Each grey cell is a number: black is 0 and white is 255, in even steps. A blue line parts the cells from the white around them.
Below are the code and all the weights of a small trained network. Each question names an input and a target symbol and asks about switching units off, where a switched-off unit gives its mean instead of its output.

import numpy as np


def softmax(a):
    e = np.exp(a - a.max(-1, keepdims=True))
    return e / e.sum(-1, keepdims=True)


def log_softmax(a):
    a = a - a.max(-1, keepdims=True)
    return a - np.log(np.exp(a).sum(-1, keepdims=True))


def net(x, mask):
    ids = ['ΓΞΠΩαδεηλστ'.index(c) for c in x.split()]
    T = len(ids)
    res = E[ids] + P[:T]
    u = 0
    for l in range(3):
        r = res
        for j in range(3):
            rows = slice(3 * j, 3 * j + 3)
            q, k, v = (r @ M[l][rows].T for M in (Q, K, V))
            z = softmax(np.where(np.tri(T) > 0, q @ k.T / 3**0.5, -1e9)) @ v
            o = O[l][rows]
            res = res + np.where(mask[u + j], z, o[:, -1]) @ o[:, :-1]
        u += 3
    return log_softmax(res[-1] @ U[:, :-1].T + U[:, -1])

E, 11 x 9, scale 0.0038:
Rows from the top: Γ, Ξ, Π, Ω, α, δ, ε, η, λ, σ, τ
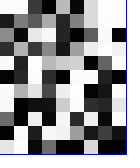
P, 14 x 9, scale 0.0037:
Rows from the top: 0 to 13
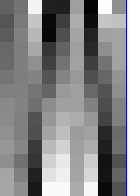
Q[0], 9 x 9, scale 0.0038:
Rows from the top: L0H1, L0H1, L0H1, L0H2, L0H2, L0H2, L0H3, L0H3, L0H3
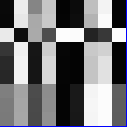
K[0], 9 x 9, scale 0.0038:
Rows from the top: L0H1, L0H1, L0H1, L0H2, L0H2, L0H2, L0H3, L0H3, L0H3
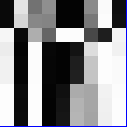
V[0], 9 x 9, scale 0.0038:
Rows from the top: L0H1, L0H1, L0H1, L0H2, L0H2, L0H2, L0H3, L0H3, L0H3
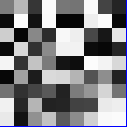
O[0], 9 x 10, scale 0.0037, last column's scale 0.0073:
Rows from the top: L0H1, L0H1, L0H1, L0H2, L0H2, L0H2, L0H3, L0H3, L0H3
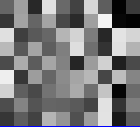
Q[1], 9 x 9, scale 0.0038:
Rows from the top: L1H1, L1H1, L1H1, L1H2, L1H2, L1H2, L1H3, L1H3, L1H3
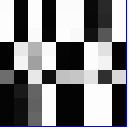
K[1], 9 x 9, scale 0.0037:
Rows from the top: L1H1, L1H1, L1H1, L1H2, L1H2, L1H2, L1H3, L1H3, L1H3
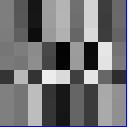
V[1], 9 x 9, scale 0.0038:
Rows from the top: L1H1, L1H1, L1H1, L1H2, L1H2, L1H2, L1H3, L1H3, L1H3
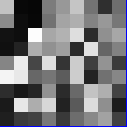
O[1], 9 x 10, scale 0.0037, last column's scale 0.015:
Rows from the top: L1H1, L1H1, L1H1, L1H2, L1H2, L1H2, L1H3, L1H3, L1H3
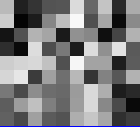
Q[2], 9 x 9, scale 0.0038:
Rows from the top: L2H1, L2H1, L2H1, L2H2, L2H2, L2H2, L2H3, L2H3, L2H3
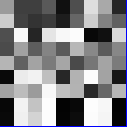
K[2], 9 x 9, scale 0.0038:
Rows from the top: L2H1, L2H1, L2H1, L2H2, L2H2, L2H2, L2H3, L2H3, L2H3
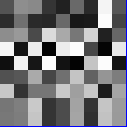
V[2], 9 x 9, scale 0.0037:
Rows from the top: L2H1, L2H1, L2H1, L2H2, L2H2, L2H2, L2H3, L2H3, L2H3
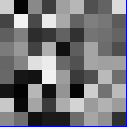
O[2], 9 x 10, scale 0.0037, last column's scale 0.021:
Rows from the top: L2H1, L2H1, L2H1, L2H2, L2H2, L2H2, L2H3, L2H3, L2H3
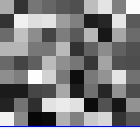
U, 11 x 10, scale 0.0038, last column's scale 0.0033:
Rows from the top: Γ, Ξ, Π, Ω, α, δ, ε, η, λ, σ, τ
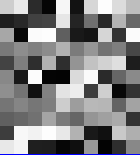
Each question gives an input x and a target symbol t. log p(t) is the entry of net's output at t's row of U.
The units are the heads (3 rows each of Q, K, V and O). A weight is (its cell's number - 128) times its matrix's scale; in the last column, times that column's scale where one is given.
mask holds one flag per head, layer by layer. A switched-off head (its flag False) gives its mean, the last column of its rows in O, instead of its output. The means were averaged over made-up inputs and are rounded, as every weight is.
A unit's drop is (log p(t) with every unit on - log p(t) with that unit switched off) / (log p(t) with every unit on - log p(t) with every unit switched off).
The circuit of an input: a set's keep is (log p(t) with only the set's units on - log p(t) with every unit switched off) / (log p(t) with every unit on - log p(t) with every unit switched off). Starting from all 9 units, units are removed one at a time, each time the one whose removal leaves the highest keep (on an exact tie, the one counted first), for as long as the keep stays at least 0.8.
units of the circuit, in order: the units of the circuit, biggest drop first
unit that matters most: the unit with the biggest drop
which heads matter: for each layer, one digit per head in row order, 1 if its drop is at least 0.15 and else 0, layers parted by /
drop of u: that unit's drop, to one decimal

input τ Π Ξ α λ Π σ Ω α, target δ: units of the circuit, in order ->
(L0H2, L1H3)
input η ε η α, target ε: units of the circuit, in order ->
(L1H1, L2H3, L0H3)
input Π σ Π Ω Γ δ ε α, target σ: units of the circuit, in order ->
(L2H3, L0H1, L1H3)
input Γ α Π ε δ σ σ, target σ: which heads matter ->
001 / 100 / 100
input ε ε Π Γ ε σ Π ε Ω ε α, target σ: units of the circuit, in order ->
(L2H3, L1H3, L0H1)
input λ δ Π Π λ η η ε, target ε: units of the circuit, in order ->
(L1H1, L0H1, L2H3)
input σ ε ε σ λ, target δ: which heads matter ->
110 / 100 / 100
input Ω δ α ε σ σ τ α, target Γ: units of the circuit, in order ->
(L1H1, L2H3, L0H1)
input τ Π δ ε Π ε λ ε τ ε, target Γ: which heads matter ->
100 / 100 / 001
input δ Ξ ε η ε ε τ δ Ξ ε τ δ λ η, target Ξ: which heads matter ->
001 / 011 / 000
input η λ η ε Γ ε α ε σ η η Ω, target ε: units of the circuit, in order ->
(L2H3, L1H1, L0H1)
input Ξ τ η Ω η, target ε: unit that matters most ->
L1H2
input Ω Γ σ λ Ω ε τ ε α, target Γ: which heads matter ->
010 / 100 / 100
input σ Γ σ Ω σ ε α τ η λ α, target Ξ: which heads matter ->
101 / 011 / 001
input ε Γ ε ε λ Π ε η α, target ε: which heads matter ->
100 / 100 / 001
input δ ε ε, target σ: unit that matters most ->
L0H1
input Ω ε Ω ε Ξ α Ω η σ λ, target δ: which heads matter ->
110 / 001 / 000
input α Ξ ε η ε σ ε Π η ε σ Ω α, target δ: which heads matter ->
010 / 000 / 100
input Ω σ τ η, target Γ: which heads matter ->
110 / 100 / 001
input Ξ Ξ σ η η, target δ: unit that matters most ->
L0H2
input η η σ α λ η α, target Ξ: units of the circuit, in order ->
(L1H2, L2H3)
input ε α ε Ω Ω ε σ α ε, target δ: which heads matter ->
010 / 000 / 100
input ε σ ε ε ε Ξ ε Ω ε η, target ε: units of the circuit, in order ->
(L1H1, L2H3, L0H1)
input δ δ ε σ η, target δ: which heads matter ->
110 / 000 / 000
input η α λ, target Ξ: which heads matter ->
100 / 010 / 001
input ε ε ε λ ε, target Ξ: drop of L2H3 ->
0.4
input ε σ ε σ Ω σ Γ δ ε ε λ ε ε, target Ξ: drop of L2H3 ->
0.3
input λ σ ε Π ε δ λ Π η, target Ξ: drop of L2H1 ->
-0.1
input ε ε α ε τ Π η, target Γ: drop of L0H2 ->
0.1
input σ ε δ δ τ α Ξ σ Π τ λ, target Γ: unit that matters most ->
L1H1
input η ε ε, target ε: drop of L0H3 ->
0.4
